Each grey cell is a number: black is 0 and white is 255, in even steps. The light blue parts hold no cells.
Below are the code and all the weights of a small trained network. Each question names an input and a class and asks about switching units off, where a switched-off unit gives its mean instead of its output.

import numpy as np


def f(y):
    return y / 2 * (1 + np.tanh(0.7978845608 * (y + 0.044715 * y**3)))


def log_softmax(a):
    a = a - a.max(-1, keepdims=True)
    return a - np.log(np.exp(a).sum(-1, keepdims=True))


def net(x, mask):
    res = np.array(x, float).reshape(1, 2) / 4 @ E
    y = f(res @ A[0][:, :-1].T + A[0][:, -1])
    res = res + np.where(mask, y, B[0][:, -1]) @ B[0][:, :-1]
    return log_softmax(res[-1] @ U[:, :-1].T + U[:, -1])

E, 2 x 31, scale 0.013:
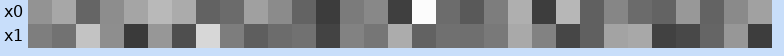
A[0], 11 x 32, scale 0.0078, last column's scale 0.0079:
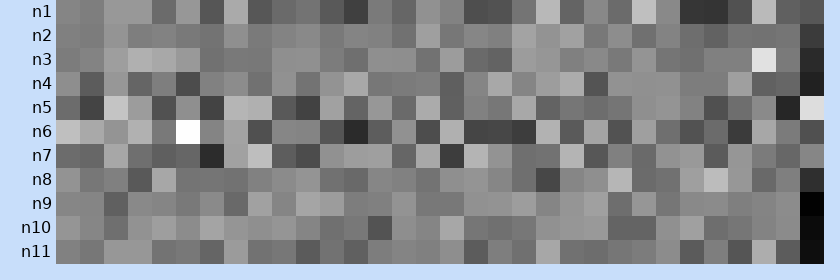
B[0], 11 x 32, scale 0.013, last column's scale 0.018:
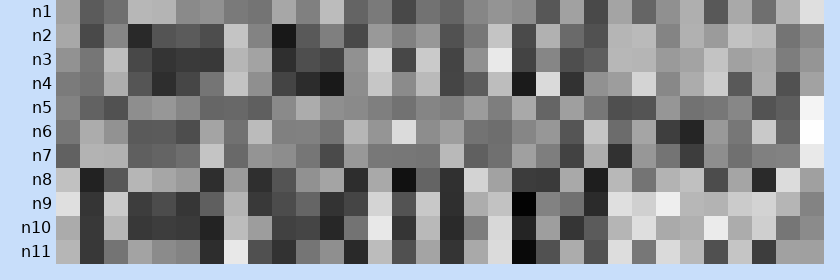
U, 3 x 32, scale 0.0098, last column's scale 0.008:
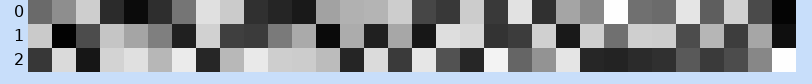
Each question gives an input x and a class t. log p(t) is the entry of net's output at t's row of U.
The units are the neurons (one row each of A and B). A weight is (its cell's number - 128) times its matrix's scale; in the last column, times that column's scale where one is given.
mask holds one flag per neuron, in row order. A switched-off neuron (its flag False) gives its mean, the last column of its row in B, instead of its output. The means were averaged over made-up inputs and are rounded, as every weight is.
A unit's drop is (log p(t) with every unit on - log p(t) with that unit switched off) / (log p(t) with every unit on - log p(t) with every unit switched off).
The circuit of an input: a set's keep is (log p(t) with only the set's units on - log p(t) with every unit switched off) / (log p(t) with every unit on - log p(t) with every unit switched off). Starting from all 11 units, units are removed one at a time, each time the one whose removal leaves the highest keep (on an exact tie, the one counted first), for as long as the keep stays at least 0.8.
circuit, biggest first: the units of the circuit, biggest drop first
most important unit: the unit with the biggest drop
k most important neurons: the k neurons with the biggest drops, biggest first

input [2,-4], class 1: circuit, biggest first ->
(n6)
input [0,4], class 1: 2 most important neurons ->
(n11, n1)
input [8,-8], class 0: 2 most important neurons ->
(n6, n1)
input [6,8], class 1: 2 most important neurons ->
(n1, n11)
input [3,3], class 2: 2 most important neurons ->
(n6, n4)
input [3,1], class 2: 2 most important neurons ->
(n4, n10)
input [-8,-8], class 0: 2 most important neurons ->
(n4, n7)
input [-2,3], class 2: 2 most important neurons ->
(n7, n8)
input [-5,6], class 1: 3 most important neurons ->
(n5, n6, n1)
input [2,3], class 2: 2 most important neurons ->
(n8, n6)
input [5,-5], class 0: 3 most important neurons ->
(n1, n5, n11)
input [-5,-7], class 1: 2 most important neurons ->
(n8, n6)
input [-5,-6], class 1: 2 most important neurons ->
(n6, n8)
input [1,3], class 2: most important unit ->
n8
